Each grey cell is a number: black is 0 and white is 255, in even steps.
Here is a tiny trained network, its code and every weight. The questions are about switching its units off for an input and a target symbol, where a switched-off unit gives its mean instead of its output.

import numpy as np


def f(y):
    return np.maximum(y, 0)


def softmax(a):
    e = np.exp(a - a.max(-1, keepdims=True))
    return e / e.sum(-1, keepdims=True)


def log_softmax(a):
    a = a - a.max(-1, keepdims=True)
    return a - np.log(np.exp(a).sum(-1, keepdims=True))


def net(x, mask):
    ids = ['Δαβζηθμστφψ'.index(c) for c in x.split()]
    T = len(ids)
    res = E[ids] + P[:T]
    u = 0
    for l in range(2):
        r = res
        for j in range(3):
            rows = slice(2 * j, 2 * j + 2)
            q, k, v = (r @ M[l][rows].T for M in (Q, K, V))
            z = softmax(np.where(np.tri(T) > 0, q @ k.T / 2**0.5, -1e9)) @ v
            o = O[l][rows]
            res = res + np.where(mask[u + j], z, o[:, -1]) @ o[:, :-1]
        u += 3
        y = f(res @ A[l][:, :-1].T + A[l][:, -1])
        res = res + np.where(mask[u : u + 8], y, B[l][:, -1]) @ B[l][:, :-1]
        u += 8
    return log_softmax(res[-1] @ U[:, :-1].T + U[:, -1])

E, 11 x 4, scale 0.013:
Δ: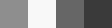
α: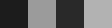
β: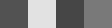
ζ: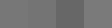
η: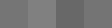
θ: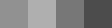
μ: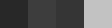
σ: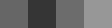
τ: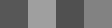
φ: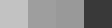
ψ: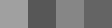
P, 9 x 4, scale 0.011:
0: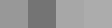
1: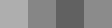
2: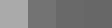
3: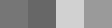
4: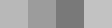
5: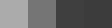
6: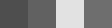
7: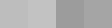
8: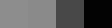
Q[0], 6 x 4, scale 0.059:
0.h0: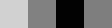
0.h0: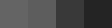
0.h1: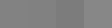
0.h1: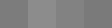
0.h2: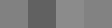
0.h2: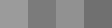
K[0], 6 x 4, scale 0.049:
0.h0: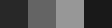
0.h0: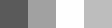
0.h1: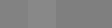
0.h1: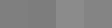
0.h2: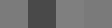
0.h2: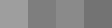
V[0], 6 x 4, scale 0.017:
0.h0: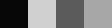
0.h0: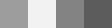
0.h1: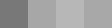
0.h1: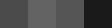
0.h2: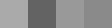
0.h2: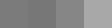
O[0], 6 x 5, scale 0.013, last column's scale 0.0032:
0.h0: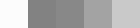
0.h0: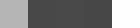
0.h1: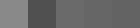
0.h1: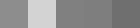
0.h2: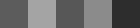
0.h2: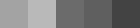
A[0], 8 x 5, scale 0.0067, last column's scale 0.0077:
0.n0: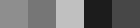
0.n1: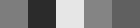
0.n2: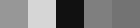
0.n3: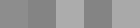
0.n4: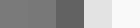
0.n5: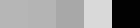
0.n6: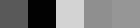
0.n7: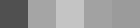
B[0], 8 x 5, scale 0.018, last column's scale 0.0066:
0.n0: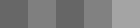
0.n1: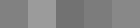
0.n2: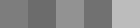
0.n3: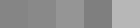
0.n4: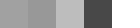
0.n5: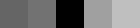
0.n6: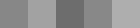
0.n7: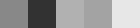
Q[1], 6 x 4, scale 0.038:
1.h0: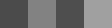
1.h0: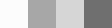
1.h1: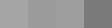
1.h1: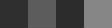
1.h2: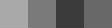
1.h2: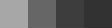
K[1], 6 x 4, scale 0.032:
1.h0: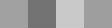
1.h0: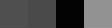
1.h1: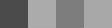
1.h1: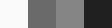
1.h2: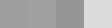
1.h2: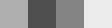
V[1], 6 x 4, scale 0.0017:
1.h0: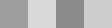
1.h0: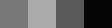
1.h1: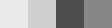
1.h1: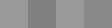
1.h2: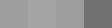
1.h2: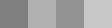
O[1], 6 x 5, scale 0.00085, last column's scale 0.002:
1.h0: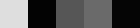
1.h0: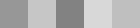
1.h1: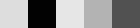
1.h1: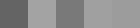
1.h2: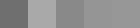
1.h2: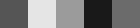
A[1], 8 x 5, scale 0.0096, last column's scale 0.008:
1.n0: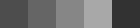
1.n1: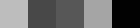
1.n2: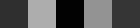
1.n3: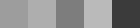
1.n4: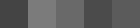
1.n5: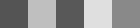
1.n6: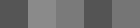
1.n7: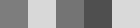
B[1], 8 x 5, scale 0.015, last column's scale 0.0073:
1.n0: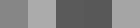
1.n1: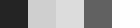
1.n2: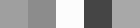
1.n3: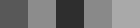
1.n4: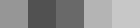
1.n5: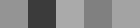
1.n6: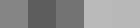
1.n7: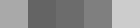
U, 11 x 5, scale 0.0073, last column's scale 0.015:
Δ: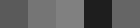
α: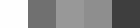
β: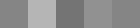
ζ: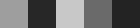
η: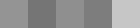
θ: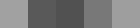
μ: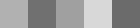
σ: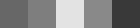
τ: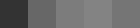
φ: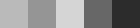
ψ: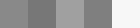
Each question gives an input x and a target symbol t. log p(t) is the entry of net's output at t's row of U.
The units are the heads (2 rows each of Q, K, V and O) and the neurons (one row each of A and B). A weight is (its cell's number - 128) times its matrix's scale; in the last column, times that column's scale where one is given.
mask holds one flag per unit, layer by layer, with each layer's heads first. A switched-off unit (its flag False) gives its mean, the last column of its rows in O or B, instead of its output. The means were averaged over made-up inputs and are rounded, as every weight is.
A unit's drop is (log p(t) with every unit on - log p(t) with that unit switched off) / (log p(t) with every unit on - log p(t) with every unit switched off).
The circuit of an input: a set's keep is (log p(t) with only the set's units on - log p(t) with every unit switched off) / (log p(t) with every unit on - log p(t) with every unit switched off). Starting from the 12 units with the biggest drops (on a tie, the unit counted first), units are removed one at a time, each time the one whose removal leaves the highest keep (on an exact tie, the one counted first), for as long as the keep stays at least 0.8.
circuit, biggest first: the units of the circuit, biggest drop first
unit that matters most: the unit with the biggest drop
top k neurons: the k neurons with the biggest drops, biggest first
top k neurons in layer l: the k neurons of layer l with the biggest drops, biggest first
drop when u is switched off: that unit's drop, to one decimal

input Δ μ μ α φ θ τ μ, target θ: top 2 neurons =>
1.n1; 0.n7
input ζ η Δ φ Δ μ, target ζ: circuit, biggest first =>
1.n2; 0.h0; 1.n4
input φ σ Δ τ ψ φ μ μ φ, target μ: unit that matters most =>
0.h0
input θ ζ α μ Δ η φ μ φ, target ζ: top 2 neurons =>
1.n2; 0.n4
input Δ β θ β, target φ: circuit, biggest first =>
0.h0; 1.n1
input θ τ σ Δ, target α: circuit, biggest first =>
0.h0; 1.n1
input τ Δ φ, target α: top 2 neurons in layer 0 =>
0.n7; 0.n5
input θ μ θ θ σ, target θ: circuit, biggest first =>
0.h0; 1.n1; 0.n7
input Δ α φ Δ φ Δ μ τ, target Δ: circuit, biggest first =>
0.h0; 1.n1
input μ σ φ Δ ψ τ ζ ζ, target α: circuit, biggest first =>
1.n1; 0.h0; 0.n7; 0.n5
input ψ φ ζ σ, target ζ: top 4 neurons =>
1.n2; 1.n4; 0.n7; 0.n4
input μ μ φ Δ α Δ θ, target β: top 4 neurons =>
0.n5; 1.n1; 1.n3; 0.n7
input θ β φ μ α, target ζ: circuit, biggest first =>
1.n2; 0.h0; 1.n4
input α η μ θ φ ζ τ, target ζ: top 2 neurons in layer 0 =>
0.n4; 0.n7
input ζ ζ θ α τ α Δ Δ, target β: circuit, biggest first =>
0.h0; 0.n5; 1.n1
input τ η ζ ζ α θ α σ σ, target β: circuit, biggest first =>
0.h0; 0.n5; 1.n1; 1.n3
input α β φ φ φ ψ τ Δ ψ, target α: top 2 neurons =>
1.n1; 0.n7
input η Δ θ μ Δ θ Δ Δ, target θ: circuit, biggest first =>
0.h0; 1.n1; 1.n7
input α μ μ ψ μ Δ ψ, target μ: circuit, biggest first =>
0.h0; 0.n5
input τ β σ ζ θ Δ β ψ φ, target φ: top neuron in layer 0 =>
0.n5
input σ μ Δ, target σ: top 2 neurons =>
0.n7; 0.n5
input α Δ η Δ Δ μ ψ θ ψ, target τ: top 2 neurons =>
0.n7; 0.n4
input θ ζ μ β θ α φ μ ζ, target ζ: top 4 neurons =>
1.n2; 0.n4; 1.n4; 0.n7
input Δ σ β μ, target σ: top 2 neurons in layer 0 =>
0.n7; 0.n4
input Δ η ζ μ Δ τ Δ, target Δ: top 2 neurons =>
1.n1; 0.n4
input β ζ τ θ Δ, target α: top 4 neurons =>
1.n1; 0.n7; 1.n7; 0.n5
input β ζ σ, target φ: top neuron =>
1.n1
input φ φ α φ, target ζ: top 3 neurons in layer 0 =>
0.n4; 0.n7; 0.n0
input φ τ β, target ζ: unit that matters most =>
1.n2
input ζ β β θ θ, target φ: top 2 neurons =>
1.n1; 0.n5
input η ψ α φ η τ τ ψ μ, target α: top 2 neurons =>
1.n1; 0.n7
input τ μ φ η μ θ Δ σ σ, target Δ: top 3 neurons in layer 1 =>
1.n1; 1.n4; 1.n6
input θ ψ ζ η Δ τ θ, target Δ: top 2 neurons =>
1.n1; 0.n4
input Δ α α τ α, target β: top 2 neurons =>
0.n5; 0.n4
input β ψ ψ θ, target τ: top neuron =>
0.n7
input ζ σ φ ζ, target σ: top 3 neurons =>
0.n7; 0.n5; 0.n4
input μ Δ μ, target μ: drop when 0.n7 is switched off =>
0.2
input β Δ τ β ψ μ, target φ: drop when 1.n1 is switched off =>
0.4
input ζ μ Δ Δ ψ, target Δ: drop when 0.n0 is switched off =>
0.0
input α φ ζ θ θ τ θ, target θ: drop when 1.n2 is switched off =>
0.1
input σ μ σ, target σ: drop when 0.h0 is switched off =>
1.4
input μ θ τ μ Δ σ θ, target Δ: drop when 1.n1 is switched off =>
0.4
